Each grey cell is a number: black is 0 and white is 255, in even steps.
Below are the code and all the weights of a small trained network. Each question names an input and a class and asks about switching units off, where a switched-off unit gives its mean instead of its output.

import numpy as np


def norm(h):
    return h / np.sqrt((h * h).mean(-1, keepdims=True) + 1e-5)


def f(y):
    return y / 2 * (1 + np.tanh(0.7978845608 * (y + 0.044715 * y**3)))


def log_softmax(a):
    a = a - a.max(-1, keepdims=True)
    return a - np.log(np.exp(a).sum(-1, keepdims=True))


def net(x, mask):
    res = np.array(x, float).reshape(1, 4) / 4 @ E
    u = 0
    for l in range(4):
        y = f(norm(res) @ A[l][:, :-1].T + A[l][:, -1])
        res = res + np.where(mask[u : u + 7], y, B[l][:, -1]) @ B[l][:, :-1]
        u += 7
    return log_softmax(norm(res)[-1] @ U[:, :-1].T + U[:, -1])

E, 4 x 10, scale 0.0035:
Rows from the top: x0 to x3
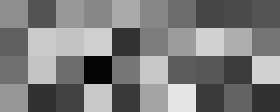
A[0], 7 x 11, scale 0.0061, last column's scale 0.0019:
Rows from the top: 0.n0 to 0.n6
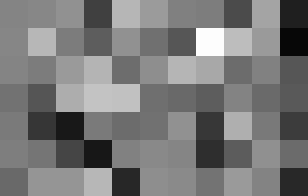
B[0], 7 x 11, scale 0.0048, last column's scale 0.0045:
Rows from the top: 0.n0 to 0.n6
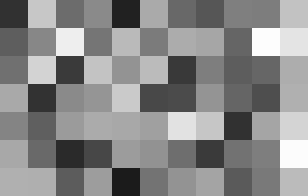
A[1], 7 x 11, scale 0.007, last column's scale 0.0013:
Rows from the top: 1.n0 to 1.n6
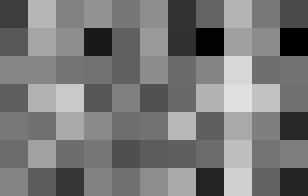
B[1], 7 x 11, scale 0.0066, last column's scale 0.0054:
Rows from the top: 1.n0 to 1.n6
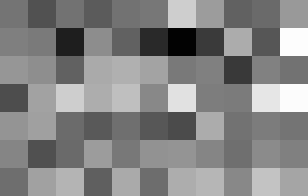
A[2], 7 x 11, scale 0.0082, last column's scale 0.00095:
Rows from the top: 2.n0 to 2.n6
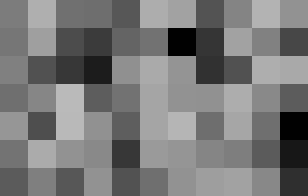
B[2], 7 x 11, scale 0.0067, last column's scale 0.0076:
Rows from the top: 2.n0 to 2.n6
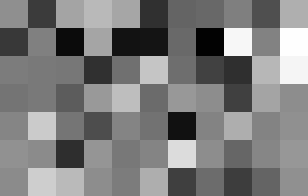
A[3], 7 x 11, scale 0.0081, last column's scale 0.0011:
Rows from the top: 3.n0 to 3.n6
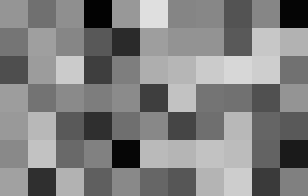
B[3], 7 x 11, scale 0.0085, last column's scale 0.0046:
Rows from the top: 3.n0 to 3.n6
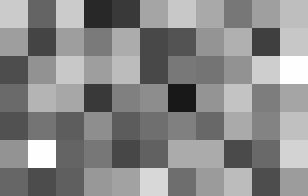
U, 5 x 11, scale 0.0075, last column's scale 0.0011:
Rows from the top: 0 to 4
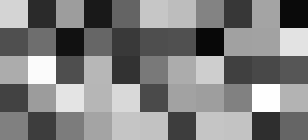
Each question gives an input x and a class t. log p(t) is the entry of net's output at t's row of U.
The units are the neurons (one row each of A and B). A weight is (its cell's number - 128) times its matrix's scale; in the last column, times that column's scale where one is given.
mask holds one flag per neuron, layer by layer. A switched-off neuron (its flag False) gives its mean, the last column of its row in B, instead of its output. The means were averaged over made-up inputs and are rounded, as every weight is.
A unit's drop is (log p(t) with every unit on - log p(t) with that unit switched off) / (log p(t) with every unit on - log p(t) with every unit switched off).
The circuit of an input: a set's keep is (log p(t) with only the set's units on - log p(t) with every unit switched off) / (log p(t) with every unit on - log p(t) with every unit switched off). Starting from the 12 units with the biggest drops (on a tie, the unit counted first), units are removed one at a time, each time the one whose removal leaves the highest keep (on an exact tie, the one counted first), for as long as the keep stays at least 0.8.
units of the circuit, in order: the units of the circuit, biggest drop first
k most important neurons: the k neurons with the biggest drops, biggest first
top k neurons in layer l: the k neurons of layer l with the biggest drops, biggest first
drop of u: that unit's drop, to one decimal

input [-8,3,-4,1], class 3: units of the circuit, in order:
(2.n1)
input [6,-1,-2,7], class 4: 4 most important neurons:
(2.n2; 0.n5; 0.n3; 2.n1)
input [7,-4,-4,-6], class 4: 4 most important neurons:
(0.n3; 0.n5; 1.n1; 2.n2)
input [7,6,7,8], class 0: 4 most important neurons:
(1.n1; 2.n1; 0.n0; 1.n3)
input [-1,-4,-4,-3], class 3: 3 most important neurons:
(1.n1; 0.n5; 2.n0)
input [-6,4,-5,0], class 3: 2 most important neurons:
(0.n1; 1.n3)
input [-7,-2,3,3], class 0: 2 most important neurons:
(0.n4; 1.n1)
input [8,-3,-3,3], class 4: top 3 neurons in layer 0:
(0.n3; 0.n5; 0.n0)
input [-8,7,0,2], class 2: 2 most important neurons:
(0.n6; 0.n2)
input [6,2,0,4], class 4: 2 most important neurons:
(0.n3; 2.n2)
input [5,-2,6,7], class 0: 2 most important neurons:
(0.n4; 2.n2)
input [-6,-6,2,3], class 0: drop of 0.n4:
1.1
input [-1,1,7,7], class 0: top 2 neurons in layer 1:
(1.n6; 1.n1)
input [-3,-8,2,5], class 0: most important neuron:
(0.n4)
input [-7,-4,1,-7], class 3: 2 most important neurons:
(0.n1; 1.n3)
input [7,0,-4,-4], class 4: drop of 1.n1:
0.1
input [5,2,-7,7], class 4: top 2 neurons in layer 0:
(0.n3; 0.n0)
